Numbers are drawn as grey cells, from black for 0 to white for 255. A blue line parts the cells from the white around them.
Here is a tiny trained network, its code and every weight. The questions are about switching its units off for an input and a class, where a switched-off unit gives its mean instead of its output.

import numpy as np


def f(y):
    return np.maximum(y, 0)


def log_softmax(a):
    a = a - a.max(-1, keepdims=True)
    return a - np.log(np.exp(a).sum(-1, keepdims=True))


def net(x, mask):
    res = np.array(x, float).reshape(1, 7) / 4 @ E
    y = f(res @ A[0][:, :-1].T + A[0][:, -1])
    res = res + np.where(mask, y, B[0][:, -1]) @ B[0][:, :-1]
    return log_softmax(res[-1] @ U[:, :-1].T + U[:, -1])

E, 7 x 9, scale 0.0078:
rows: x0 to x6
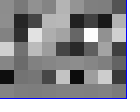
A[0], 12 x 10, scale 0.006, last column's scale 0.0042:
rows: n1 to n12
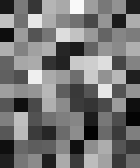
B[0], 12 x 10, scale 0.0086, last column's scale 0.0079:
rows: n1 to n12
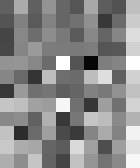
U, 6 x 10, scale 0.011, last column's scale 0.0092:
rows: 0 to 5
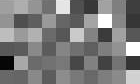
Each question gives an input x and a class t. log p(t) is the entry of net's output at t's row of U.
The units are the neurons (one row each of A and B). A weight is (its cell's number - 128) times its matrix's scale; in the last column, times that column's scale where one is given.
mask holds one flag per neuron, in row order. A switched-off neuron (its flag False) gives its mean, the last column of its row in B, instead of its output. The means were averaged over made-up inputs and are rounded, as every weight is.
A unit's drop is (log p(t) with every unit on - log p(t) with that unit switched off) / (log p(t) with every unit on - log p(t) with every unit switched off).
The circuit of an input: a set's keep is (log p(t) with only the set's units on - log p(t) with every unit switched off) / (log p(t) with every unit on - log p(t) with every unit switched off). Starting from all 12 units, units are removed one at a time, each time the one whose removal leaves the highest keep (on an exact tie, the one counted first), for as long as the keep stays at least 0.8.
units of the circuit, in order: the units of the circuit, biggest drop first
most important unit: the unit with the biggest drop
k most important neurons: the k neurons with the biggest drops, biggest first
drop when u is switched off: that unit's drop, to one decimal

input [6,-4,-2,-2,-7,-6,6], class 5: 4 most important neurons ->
(n11, n12, n8, n5)
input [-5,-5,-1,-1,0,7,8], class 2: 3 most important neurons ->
(n12, n11, n8)
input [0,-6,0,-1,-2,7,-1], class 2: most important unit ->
n12
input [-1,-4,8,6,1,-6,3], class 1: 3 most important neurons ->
(n6, n11, n12)
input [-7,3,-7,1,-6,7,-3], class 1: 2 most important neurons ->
(n10, n9)
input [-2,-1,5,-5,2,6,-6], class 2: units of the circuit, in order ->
(n12, n11)
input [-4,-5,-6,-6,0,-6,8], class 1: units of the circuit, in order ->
(n10, n11)
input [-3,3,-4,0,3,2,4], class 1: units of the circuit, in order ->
(n5, n10)
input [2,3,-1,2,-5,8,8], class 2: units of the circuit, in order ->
(n11, n12)
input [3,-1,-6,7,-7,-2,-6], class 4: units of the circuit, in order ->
(n2, n7)
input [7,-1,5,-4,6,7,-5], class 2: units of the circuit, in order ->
(n12, n11)
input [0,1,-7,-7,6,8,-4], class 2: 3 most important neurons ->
(n11, n12, n6)
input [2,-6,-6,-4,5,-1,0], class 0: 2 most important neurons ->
(n5, n6)
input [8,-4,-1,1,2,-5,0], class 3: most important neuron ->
(n11)
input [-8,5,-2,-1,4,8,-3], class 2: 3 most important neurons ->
(n11, n12, n5)
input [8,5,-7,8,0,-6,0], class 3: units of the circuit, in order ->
(n2, n11)
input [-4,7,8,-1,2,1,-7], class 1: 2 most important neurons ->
(n6, n5)
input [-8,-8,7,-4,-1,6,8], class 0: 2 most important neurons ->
(n5, n10)
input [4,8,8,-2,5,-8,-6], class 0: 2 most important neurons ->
(n8, n10)
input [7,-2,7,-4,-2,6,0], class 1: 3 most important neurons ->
(n6, n4, n2)
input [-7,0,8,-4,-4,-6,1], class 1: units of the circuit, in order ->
(n6)
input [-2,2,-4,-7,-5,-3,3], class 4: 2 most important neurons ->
(n1, n3)
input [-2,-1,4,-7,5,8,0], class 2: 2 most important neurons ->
(n12, n11)
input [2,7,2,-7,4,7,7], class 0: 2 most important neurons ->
(n8, n2)
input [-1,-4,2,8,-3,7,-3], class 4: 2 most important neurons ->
(n7, n2)
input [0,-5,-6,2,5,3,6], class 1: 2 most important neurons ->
(n10, n9)
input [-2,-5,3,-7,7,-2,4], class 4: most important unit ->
n1
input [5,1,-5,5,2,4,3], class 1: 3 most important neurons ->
(n10, n9, n5)
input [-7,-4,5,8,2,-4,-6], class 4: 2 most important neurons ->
(n4, n2)
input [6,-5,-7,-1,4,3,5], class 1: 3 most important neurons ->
(n10, n9, n8)
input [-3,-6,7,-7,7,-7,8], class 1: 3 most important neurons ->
(n6, n11, n12)
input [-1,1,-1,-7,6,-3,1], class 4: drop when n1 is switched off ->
0.3
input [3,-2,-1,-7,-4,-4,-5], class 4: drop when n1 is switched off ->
0.3
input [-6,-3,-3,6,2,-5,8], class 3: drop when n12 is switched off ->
0.2
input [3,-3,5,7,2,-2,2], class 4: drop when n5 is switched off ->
0.0
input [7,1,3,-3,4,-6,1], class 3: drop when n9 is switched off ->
0.1
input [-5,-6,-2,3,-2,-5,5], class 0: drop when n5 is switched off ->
0.7
